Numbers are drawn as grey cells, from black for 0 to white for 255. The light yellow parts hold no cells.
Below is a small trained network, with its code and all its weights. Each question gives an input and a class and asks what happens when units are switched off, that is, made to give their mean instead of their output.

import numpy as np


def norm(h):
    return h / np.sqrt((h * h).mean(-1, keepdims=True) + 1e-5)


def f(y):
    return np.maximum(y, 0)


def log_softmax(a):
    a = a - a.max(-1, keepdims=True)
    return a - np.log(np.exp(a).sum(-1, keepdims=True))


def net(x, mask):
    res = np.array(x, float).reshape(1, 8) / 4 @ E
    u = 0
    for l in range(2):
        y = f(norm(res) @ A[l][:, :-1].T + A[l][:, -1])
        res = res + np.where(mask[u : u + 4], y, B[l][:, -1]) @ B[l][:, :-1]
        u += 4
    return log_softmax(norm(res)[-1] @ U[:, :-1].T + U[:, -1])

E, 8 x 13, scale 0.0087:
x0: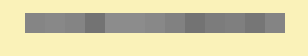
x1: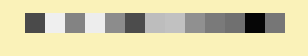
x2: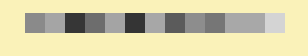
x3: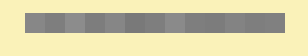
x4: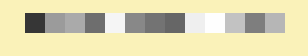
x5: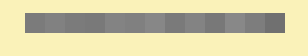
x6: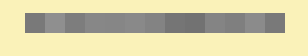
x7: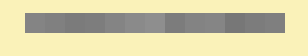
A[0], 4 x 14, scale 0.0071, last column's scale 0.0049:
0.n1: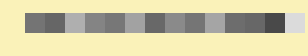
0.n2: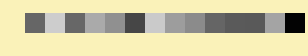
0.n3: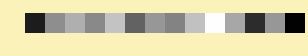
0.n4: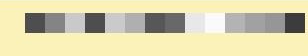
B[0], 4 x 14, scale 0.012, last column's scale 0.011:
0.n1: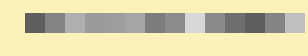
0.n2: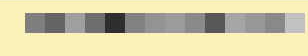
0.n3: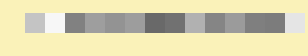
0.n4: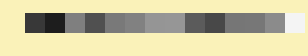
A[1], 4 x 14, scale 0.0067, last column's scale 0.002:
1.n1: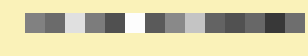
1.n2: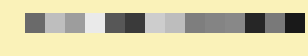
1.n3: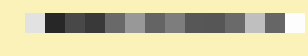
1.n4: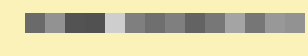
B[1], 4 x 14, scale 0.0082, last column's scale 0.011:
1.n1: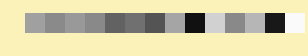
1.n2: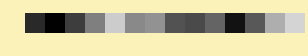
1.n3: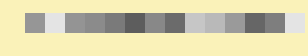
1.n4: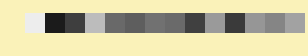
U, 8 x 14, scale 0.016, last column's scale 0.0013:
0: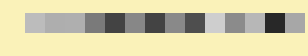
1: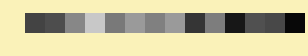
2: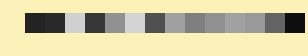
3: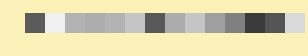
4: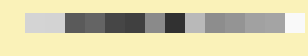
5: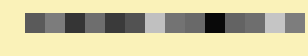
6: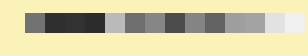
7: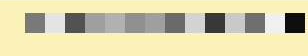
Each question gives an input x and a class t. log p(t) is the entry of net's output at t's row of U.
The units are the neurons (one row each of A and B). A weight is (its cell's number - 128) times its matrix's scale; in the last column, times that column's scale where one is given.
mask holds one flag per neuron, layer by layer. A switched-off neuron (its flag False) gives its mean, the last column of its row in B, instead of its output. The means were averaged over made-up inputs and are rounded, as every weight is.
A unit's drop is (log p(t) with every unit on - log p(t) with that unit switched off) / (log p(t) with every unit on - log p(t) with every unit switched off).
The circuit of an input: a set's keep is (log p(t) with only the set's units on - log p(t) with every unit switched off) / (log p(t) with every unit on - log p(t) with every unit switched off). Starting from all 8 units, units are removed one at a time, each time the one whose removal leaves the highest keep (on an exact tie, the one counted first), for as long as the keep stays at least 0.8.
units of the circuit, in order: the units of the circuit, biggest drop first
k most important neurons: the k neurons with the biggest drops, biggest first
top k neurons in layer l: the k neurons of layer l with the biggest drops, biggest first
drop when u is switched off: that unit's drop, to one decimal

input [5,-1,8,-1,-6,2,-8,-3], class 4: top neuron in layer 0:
[0.n4]
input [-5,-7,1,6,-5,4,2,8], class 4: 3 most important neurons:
[1.n3, 1.n1, 0.n1]
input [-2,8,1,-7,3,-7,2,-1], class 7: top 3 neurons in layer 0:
[0.n3, 0.n1, 0.n2]
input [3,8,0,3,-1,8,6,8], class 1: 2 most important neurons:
[1.n2, 0.n4]
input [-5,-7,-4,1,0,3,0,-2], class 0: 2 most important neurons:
[1.n1, 1.n2]
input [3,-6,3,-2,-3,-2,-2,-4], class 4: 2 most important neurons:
[1.n3, 1.n1]
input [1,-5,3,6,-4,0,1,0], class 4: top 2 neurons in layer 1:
[1.n1, 1.n3]
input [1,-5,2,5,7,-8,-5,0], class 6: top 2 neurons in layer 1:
[1.n1, 1.n4]
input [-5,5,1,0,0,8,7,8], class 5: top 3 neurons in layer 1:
[1.n2, 1.n1, 1.n3]
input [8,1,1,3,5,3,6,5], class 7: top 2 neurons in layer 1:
[1.n2, 1.n1]
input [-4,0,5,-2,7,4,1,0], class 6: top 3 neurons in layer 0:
[0.n4, 0.n1, 0.n2]
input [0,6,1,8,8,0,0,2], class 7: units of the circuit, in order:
[1.n1, 0.n1]
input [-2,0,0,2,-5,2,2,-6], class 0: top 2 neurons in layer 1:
[1.n3, 1.n2]
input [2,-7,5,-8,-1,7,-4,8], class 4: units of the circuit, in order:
[1.n3]
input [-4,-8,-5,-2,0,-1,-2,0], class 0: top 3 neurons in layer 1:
[1.n1, 1.n2, 1.n3]
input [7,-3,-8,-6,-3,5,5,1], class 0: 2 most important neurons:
[1.n1, 0.n4]
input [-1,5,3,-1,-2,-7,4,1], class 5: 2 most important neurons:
[0.n2, 1.n1]
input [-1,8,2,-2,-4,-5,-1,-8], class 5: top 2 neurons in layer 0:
[0.n2, 0.n1]
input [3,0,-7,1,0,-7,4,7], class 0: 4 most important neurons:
[1.n1, 0.n4, 1.n2, 0.n3]
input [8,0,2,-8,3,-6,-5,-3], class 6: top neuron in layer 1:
[1.n4]
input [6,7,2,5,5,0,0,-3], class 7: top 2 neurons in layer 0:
[0.n3, 0.n1]
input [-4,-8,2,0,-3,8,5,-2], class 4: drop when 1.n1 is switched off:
0.2
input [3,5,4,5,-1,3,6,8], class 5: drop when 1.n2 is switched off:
0.0
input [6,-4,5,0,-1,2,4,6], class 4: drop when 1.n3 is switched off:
0.1
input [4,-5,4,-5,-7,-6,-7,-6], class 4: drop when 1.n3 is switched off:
0.2
